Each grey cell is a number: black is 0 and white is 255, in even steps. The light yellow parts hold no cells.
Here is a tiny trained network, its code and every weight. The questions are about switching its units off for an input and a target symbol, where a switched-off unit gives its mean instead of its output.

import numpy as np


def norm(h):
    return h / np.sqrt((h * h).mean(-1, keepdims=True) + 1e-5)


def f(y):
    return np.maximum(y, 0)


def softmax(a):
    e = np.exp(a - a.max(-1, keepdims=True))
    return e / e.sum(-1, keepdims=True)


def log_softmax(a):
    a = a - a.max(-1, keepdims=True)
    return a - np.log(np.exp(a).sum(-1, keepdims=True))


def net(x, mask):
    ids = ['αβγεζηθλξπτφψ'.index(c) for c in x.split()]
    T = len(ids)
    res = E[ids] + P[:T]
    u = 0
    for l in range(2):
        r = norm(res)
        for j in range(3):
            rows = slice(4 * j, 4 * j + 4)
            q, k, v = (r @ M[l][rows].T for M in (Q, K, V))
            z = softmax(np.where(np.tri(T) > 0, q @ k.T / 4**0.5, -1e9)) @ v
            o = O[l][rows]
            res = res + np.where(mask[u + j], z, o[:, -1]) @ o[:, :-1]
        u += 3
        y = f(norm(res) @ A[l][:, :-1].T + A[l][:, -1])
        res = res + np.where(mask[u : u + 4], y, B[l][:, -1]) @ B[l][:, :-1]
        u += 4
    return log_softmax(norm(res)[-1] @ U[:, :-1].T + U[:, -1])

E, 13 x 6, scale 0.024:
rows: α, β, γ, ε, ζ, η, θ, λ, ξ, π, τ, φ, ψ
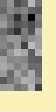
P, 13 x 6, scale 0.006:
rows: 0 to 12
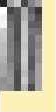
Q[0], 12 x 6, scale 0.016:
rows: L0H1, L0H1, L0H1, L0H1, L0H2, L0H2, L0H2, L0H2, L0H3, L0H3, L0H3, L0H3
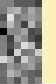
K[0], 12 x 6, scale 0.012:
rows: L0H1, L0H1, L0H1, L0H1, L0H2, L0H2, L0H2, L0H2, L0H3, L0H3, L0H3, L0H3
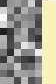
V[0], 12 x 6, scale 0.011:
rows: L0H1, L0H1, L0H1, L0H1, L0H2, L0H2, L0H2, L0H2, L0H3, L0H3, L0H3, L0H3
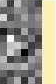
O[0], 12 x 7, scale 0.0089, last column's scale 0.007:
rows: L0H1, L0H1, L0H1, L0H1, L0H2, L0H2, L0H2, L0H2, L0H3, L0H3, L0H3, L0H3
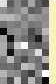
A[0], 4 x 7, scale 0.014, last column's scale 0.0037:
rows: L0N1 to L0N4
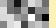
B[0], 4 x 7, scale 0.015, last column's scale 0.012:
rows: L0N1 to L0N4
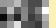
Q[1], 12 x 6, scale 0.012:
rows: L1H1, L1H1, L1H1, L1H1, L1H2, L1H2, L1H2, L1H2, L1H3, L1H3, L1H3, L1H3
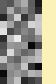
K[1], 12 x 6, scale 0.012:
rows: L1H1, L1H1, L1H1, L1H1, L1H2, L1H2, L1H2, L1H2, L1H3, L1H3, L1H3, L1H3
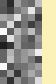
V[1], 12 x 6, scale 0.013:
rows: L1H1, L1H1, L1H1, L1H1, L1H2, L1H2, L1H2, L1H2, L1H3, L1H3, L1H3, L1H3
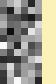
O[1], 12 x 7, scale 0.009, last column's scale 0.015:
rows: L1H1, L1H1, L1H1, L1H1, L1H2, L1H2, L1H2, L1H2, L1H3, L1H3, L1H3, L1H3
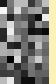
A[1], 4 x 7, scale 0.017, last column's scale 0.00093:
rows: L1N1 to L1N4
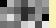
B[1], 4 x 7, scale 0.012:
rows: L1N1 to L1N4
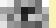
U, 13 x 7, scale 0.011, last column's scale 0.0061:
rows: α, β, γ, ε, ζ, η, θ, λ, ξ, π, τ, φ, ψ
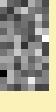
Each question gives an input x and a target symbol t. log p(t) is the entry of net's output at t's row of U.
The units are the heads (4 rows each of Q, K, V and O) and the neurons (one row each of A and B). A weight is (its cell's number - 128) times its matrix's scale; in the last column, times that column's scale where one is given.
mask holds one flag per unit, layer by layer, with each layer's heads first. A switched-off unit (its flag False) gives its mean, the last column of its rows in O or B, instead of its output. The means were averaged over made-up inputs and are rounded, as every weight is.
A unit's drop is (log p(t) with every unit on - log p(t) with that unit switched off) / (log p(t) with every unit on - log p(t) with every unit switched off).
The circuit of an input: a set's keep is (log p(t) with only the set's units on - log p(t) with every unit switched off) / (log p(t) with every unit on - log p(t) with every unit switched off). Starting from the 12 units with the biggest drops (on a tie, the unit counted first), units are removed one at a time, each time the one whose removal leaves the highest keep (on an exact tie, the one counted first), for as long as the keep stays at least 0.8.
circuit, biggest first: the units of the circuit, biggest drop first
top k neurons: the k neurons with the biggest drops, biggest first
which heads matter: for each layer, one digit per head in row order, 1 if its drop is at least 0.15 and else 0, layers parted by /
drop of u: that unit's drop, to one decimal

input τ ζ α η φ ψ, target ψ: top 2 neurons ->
[L0N3, L0N4]
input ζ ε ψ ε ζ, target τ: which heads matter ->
010 / 111
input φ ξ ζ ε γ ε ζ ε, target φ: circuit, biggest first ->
[L1H1, L0H3, L1H2]
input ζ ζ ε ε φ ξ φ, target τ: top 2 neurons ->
[L0N4, L0N3]
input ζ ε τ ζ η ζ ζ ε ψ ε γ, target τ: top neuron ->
[L0N2]
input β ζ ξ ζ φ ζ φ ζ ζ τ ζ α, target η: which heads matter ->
101 / 001
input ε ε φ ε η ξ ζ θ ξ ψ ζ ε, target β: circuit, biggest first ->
[L0H2, L1H3]
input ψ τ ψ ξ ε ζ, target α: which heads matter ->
001 / 100
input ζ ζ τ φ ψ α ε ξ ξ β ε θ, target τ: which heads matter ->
000 / 110
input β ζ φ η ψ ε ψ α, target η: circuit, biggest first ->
[L0N1, L0H3]
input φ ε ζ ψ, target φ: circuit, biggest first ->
[L1H1, L0H3]
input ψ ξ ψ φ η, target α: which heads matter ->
011 / 100
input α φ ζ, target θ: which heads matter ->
110 / 101
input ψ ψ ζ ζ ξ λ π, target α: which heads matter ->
001 / 100
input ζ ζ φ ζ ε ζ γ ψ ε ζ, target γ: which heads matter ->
000 / 001
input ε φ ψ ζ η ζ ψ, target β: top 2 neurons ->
[L0N3, L1N1]
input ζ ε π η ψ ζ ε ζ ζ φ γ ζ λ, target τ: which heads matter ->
110 / 101
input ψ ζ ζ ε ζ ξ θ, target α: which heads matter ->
011 / 100
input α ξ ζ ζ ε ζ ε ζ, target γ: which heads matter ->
100 / 000
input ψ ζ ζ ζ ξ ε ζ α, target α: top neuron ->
[L0N1]
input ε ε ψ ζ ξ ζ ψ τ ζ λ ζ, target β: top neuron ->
[L0N1]
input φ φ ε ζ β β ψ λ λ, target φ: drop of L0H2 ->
0.4
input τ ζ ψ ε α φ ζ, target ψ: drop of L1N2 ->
0.0
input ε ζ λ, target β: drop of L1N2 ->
0.1
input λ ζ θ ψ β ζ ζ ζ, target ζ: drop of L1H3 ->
0.3
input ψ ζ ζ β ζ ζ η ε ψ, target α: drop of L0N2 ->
0.1
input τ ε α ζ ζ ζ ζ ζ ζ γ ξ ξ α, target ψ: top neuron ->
[L0N3]
